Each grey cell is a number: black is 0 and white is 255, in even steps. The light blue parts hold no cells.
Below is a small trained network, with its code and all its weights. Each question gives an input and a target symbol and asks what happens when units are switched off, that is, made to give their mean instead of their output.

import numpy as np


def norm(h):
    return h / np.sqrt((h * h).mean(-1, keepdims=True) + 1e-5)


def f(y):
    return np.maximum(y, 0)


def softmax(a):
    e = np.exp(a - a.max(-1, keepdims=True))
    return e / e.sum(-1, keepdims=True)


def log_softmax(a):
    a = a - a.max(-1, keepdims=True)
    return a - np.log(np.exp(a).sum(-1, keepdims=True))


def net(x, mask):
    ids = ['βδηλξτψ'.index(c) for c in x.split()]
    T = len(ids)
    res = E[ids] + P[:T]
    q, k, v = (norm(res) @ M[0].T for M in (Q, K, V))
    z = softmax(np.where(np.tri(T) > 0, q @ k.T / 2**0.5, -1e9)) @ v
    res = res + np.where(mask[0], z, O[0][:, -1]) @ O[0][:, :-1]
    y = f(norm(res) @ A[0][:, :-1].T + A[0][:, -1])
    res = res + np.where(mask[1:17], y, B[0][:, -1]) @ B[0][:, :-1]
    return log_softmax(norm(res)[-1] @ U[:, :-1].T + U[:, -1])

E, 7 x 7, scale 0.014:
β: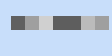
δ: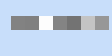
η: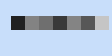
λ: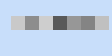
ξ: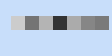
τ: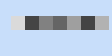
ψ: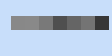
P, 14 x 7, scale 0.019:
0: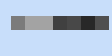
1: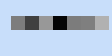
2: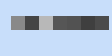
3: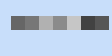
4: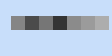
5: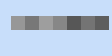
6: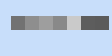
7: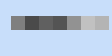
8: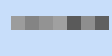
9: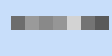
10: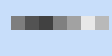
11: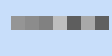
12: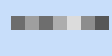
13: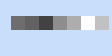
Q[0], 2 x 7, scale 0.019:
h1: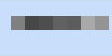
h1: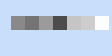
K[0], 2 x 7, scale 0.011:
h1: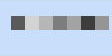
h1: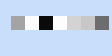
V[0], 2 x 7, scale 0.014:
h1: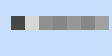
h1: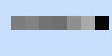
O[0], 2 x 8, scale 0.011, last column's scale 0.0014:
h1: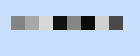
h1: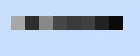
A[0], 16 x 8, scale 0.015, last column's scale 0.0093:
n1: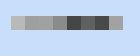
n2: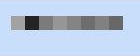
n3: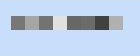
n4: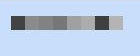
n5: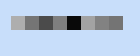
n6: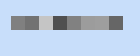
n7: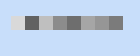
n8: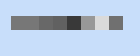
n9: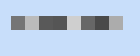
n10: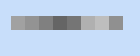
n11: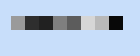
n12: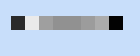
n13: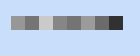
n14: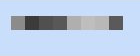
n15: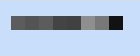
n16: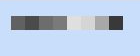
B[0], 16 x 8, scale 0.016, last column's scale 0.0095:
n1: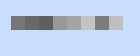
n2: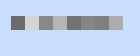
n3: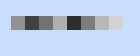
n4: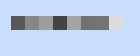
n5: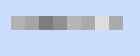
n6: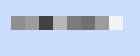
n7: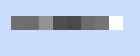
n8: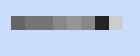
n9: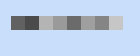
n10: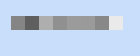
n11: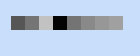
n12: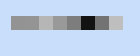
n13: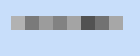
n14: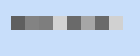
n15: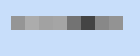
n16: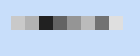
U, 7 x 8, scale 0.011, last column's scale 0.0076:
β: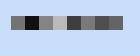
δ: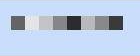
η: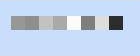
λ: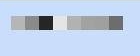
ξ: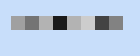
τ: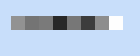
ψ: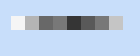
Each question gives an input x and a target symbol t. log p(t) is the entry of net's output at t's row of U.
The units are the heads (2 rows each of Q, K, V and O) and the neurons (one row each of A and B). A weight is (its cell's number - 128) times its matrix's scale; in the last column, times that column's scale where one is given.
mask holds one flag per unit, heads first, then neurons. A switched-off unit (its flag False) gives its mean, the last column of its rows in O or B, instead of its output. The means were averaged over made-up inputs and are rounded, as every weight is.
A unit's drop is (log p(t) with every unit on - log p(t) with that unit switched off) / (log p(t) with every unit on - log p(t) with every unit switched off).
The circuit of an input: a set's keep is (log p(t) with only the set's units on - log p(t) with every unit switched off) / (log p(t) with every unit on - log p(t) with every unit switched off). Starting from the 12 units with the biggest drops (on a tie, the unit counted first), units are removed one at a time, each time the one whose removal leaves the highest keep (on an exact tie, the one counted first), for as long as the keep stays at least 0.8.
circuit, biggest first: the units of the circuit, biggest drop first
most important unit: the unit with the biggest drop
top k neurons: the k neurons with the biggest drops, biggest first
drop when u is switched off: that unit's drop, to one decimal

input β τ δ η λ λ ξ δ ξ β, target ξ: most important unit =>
n4
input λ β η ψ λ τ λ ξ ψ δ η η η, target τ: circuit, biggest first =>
[h1; n10]
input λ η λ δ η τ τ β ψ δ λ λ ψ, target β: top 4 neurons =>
[n3; n9; n6; n5]
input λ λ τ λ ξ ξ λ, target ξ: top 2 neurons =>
[n6; n4]
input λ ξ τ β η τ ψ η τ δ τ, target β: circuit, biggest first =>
[h1; n14; n8]
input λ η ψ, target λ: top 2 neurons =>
[n5; n1]
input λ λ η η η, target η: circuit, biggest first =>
[h1; n7]
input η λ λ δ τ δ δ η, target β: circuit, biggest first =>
[n8; n14]
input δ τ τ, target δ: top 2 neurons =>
[n2; n11]
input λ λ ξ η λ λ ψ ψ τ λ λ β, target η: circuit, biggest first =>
[n5; n13]
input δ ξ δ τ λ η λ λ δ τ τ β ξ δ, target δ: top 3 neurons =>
[n2; n11; n14]
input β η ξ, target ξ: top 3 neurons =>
[n1; n3; n14]
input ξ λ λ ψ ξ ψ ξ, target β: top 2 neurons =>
[n3; n16]
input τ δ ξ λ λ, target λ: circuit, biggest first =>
[n6]
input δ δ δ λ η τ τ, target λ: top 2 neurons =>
[n16; n7]
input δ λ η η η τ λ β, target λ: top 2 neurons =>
[n6; n16]
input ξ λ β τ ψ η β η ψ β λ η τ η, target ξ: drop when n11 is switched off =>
0.5
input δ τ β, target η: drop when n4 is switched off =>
0.2
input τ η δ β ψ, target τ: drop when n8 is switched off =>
0.0
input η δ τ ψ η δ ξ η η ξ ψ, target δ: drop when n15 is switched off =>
0.3
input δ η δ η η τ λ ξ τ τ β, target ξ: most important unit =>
n11
